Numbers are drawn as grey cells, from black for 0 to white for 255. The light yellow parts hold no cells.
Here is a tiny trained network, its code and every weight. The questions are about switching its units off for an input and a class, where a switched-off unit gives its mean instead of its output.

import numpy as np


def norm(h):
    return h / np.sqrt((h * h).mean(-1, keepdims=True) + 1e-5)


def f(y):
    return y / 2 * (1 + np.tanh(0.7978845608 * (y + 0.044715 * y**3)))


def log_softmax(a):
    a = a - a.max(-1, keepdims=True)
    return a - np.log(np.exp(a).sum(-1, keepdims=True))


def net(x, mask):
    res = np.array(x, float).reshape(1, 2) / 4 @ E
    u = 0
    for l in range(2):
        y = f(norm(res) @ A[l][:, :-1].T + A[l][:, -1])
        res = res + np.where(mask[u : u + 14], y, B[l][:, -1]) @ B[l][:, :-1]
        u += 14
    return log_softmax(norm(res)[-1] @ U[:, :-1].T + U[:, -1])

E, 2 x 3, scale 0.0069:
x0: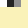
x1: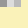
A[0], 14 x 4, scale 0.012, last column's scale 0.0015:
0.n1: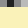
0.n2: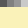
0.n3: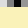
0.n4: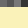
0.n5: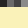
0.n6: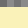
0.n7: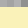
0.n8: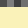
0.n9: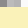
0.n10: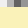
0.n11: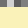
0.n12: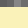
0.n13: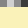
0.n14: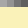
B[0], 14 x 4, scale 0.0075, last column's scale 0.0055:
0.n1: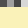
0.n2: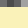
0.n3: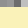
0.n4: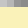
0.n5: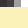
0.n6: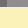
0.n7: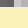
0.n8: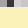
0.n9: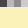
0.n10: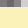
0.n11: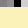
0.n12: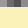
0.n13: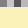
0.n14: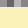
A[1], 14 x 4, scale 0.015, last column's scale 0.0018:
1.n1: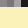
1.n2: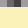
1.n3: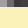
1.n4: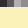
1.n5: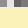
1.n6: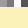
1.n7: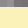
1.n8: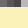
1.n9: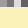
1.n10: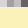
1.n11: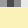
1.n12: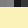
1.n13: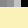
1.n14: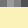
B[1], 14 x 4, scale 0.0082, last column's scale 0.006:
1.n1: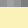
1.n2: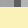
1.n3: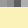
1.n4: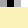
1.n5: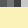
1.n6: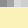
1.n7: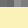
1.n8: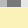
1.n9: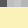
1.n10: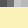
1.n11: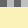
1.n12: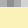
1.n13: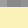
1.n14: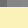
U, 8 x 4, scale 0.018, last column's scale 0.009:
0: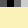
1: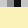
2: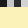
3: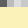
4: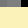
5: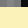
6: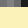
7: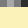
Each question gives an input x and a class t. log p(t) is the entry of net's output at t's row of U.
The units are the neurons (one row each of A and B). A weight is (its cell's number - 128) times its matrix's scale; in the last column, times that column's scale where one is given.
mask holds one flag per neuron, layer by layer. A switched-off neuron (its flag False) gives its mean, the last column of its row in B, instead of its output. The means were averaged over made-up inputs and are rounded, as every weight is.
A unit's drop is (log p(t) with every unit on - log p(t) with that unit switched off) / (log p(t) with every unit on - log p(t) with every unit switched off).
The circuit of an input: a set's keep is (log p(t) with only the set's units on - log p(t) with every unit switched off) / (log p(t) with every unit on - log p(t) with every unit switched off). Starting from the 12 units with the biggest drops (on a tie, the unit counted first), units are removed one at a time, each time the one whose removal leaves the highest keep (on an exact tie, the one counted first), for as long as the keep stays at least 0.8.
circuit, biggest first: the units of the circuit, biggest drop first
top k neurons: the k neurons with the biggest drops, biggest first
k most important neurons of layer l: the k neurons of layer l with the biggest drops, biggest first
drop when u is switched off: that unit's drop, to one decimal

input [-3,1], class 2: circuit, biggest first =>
(0.n11)
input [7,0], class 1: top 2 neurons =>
(0.n1, 0.n8)
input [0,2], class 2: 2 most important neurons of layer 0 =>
(0.n13, 0.n5)
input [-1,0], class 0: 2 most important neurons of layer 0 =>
(0.n5, 0.n8)
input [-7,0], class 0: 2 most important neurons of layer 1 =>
(1.n4, 1.n11)
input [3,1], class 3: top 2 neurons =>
(0.n11, 0.n5)
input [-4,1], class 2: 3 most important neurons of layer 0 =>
(0.n11, 0.n13, 0.n7)
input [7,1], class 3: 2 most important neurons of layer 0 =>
(0.n11, 0.n2)
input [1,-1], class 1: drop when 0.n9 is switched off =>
0.1
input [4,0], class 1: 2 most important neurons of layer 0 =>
(0.n1, 0.n8)
